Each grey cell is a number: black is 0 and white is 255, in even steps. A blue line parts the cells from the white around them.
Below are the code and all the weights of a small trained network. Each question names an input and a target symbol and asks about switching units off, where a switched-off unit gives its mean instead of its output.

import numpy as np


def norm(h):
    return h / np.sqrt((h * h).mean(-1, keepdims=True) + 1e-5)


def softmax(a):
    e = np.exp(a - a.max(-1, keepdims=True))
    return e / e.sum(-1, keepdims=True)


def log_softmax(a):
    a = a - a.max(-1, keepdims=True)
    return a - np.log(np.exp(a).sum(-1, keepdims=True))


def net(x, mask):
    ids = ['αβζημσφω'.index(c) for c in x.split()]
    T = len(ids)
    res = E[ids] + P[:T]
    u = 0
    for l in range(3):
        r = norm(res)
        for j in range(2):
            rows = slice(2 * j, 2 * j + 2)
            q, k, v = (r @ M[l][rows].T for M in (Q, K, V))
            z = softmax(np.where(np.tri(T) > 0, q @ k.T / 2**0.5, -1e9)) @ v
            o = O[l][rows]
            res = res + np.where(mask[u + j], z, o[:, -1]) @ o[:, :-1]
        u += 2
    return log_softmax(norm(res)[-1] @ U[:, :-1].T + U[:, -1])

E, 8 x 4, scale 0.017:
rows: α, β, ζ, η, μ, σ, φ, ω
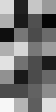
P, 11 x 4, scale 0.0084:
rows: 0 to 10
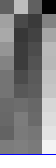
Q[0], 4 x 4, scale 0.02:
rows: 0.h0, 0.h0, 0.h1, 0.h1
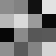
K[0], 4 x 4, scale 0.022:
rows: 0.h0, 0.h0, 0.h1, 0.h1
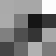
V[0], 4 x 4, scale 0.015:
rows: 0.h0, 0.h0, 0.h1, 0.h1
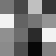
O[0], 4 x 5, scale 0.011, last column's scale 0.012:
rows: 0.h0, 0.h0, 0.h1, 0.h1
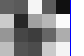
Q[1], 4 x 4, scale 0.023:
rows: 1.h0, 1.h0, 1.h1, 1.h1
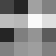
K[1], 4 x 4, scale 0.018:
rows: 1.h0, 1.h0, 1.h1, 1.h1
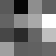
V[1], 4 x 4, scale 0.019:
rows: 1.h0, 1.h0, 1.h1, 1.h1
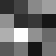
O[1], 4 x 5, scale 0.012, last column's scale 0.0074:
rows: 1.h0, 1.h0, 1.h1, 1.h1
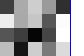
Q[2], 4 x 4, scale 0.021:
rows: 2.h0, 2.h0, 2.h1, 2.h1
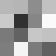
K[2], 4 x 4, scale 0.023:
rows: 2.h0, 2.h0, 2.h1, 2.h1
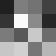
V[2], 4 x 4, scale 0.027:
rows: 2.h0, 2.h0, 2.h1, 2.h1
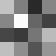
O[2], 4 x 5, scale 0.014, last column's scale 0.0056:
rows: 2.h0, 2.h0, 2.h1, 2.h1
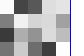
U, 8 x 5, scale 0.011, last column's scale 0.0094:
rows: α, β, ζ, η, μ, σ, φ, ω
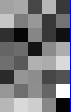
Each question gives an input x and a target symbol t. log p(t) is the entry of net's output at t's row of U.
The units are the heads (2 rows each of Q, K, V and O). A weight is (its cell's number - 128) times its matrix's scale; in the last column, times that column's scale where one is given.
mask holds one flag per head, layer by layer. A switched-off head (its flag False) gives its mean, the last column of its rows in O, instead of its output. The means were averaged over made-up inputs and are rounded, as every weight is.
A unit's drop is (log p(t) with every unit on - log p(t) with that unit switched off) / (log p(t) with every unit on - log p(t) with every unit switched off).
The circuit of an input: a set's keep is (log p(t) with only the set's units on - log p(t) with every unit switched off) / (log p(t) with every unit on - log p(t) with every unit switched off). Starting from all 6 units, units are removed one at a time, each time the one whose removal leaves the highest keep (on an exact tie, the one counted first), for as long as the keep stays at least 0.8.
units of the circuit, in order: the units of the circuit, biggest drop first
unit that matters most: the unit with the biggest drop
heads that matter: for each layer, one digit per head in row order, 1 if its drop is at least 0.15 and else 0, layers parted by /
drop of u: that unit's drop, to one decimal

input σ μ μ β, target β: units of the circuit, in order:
(2.h1, 1.h0)
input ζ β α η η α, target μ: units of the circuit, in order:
(0.h0, 0.h1, 1.h0, 2.h0)
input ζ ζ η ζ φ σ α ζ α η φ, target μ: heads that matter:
11 / 10 / 11
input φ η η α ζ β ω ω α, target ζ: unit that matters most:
0.h0
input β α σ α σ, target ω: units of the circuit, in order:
(1.h1, 0.h0, 2.h0, 0.h1)
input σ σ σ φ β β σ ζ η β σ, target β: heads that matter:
10 / 11 / 11
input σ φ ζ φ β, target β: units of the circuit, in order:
(0.h0, 1.h0)
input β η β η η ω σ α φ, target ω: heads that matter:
11 / 01 / 10
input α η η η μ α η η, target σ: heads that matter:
11 / 01 / 10
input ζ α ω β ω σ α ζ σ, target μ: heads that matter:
11 / 10 / 11
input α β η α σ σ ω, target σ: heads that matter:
11 / 11 / 10
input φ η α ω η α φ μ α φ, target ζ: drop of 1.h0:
0.3
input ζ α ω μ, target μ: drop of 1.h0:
0.3
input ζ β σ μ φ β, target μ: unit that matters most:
0.h0
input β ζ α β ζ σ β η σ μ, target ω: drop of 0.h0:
0.7
